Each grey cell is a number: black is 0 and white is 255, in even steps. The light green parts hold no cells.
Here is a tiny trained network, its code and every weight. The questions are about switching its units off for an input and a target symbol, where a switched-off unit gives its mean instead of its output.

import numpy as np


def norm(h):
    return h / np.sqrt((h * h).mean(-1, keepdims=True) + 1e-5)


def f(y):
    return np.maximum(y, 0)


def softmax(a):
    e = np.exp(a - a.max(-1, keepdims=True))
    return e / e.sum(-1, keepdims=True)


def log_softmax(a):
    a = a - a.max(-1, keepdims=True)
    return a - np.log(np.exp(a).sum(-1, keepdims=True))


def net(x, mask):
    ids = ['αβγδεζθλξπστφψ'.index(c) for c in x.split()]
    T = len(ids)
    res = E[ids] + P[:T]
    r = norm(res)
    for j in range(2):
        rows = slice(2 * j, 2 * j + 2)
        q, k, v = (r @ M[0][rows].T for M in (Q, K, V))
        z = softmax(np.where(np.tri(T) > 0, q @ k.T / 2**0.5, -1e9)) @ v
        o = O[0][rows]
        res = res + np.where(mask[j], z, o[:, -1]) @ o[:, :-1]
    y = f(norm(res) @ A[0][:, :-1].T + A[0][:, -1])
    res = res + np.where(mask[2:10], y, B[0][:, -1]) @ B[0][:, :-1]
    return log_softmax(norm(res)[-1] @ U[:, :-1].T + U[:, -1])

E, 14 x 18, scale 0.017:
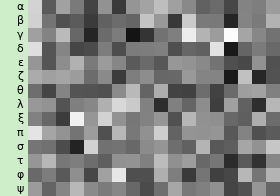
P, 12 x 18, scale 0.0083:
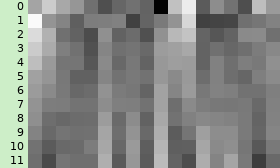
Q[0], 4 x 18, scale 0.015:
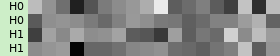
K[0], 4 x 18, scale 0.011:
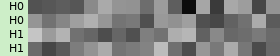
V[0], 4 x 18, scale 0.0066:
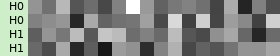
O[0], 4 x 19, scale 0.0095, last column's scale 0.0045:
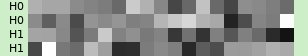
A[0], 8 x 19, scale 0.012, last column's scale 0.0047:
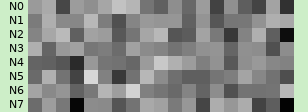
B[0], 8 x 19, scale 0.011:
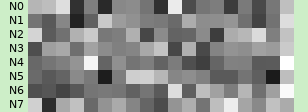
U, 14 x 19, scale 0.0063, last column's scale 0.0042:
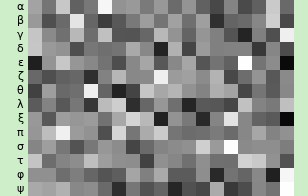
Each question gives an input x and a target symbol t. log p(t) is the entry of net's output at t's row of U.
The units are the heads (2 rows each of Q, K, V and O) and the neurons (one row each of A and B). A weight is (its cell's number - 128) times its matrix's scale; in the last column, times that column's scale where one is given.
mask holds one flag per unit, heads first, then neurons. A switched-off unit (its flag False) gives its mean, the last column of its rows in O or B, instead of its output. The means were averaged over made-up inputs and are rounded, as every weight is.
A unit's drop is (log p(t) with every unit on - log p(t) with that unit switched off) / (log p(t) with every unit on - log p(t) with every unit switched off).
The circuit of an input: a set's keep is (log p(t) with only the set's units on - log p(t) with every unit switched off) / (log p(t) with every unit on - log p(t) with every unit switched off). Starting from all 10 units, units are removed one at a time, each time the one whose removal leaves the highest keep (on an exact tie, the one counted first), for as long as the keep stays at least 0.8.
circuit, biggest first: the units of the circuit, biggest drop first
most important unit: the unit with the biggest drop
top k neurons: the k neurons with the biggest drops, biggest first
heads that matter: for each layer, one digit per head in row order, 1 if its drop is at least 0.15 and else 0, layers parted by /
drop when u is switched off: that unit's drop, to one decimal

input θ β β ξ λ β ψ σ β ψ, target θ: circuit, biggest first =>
(H1)
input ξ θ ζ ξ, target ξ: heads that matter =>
11
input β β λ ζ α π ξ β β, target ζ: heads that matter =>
01
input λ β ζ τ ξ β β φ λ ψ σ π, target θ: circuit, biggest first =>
(H1, H0, N4)
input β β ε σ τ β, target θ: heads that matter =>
01
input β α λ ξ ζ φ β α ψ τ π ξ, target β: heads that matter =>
11
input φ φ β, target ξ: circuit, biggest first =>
(N7, H1, N5)
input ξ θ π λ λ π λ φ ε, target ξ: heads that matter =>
11
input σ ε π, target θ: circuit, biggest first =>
(H1, N4, H0)
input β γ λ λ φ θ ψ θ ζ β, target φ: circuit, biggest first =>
(N5, H1, H0, N2)
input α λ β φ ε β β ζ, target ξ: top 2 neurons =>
(N7, N5)
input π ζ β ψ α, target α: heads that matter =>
10
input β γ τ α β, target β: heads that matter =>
11
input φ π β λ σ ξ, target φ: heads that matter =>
01
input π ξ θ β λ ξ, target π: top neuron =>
(N6)
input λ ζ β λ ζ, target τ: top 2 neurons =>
(N2, N6)
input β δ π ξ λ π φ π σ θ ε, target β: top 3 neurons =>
(N1, N4, N6)
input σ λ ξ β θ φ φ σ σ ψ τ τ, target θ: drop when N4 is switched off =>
0.3
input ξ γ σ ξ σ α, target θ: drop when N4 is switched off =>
0.3
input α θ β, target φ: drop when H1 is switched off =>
0.6
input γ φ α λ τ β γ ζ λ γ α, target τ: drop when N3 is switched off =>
0.0
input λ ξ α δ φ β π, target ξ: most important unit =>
N7
